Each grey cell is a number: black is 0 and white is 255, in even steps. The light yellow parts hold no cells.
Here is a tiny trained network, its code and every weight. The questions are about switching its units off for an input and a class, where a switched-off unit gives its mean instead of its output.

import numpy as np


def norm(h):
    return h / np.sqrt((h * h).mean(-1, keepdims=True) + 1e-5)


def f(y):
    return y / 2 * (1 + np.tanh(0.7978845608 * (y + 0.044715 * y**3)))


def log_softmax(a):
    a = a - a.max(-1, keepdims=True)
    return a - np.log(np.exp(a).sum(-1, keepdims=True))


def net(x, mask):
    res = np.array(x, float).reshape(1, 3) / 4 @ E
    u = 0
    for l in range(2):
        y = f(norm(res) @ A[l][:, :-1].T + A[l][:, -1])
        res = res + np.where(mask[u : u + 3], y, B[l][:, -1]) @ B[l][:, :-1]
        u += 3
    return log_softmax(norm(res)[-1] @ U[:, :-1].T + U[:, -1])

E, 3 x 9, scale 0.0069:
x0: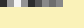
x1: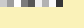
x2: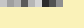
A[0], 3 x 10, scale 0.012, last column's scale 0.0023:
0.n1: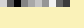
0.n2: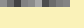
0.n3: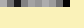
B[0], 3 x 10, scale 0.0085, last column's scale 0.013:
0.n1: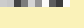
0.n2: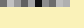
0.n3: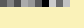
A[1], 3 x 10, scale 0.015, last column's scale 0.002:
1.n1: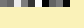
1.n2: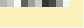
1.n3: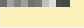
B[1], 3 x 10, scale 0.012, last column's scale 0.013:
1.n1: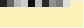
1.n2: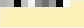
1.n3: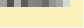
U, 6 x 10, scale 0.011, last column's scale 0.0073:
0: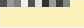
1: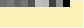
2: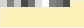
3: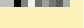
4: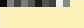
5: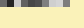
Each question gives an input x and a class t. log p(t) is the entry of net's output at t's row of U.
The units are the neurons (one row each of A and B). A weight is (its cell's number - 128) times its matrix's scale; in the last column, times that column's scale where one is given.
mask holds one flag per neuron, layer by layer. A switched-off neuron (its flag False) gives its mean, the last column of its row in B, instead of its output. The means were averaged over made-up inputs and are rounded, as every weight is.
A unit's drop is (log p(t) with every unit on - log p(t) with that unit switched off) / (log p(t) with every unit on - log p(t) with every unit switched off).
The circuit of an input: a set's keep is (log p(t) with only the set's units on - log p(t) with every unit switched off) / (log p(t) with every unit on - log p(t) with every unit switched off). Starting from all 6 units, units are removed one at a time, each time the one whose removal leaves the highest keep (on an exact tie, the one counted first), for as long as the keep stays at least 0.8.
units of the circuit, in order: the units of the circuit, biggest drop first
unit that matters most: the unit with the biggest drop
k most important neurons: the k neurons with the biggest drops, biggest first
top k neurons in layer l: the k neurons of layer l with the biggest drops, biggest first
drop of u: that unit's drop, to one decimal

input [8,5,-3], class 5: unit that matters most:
1.n3
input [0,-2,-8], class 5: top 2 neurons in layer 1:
1.n2, 1.n3
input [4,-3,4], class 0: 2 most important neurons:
0.n1, 0.n2
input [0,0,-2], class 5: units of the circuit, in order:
1.n2, 0.n1
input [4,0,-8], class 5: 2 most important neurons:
1.n2, 0.n1
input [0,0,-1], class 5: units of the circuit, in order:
1.n2, 0.n1
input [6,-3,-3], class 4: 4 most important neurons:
1.n2, 0.n1, 1.n1, 1.n3
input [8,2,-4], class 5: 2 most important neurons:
1.n2, 0.n1
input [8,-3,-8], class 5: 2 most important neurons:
1.n2, 0.n2
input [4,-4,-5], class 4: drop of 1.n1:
0.1
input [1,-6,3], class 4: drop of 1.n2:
0.8
